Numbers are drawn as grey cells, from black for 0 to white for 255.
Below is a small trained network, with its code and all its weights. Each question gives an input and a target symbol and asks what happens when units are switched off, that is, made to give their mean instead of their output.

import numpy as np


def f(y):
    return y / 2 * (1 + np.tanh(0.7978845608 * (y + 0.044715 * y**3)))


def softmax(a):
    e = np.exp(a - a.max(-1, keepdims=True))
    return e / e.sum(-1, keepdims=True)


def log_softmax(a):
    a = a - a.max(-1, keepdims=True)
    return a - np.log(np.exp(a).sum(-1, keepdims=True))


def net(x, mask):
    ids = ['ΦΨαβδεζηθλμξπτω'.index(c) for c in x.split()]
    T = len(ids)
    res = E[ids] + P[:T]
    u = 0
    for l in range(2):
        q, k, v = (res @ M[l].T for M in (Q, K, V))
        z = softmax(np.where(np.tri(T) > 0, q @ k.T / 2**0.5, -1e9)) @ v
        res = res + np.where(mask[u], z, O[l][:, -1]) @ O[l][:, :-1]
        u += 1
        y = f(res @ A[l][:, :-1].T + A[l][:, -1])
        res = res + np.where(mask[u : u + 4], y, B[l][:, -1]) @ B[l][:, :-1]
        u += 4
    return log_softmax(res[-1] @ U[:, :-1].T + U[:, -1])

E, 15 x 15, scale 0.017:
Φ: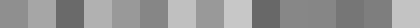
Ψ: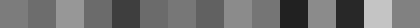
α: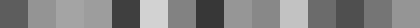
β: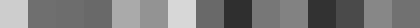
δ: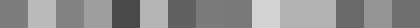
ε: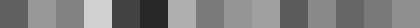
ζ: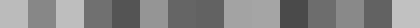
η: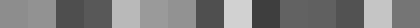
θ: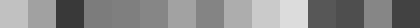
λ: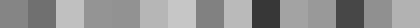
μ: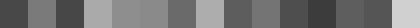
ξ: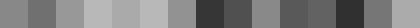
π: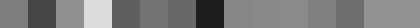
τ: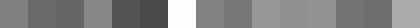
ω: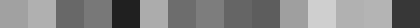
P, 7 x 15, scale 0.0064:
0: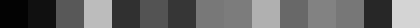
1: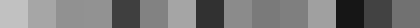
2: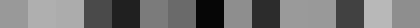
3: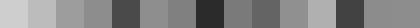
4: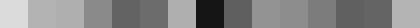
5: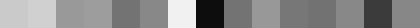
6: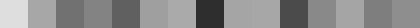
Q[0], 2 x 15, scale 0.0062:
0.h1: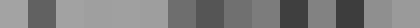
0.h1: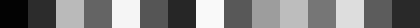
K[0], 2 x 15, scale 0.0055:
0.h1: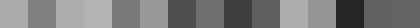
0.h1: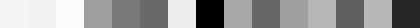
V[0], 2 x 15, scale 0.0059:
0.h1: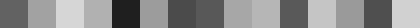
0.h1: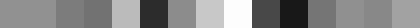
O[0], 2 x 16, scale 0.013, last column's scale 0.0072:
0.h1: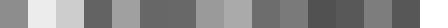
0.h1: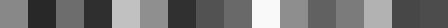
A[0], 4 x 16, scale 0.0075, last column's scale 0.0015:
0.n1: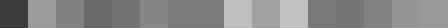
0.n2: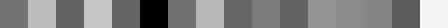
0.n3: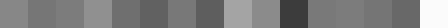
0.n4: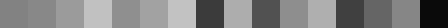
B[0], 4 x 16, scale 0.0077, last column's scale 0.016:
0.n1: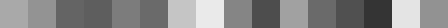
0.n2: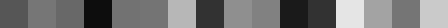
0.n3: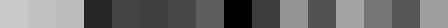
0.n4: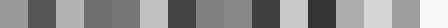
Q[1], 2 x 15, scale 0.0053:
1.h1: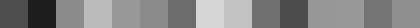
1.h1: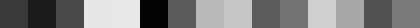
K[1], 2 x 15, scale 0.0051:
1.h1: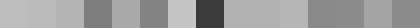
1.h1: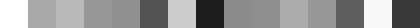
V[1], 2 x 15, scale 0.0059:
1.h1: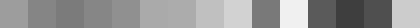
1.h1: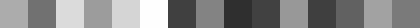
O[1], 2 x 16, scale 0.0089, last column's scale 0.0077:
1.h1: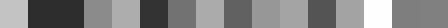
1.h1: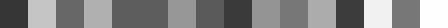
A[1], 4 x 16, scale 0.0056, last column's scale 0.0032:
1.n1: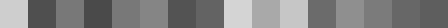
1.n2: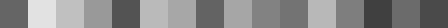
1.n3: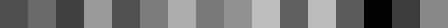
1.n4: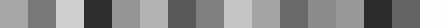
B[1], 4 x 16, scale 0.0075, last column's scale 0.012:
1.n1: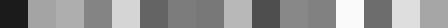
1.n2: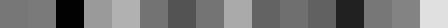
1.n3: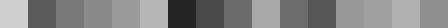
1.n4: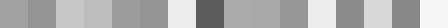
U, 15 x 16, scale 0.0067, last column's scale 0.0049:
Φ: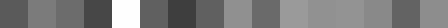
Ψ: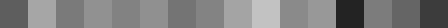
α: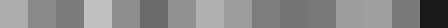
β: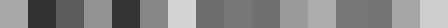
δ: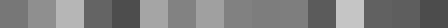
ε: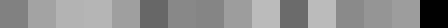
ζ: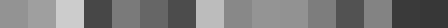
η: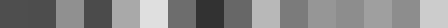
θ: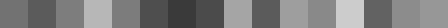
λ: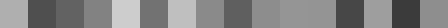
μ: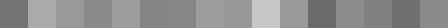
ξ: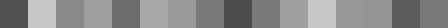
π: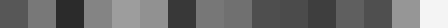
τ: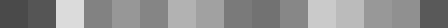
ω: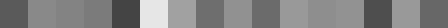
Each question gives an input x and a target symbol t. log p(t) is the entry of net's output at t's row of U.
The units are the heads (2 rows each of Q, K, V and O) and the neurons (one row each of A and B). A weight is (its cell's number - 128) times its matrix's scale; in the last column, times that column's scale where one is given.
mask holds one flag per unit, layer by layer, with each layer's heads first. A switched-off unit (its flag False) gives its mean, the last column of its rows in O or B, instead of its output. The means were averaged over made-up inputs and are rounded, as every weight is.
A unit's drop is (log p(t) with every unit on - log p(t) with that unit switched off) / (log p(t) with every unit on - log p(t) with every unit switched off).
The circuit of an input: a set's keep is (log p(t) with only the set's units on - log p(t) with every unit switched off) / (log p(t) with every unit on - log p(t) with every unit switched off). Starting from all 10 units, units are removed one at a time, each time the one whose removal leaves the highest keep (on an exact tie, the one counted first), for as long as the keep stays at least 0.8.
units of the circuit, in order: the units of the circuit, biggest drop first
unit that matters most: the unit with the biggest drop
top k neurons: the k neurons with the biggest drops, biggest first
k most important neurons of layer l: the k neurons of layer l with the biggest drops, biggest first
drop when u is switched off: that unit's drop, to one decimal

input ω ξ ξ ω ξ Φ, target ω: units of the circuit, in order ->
0.n2, 1.h1, 0.h1
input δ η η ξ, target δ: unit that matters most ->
0.n2
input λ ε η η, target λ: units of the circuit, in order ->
1.h1, 0.n2
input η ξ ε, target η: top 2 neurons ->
1.n3, 0.n4
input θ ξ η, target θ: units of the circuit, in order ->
1.h1, 0.h1, 1.n1, 0.n4
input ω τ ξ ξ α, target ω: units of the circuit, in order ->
1.h1, 0.n2, 0.h1
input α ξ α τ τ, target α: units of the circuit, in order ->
1.h1, 0.h1
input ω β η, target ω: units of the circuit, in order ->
0.n2, 1.h1, 0.h1
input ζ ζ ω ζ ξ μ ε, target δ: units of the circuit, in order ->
0.n2, 0.n3
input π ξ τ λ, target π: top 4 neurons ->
0.n2, 1.n2, 1.n4, 0.n3
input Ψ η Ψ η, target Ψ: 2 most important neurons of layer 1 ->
1.n2, 1.n4
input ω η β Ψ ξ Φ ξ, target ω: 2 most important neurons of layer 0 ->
0.n2, 0.n4
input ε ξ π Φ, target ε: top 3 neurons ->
1.n4, 0.n4, 1.n2
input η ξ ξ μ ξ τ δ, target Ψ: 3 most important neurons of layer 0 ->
0.n4, 0.n1, 0.n2
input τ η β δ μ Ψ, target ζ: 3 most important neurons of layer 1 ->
1.n4, 1.n2, 1.n1
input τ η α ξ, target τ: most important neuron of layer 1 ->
1.n4
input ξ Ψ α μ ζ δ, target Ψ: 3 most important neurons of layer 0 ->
0.n4, 0.n2, 0.n1
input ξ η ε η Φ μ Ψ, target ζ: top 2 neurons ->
0.n3, 1.n4
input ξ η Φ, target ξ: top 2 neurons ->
0.n4, 1.n2
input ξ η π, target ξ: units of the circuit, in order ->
1.h1
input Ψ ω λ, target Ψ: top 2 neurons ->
1.n2, 0.n3
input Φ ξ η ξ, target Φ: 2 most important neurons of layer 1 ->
1.n1, 1.n4
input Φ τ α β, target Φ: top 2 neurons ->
1.n1, 0.n4
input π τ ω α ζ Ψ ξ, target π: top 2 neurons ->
0.n2, 1.n2
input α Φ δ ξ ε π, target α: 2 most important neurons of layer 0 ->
0.n1, 0.n4
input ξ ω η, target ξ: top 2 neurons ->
0.n4, 1.n2
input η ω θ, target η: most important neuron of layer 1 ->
1.n3
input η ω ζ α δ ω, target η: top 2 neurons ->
0.n4, 1.n3
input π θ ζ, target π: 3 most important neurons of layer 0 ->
0.n2, 0.n4, 0.n3
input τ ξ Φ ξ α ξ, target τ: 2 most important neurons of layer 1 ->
1.n4, 1.n1
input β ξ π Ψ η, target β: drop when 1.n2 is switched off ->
0.0
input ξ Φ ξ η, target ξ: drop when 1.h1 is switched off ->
1.2
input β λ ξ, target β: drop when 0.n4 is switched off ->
0.0
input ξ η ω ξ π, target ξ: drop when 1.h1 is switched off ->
1.4
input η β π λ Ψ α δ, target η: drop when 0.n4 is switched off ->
0.1
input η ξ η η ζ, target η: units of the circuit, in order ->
0.h1
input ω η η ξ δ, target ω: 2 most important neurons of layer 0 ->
0.n2, 0.n4
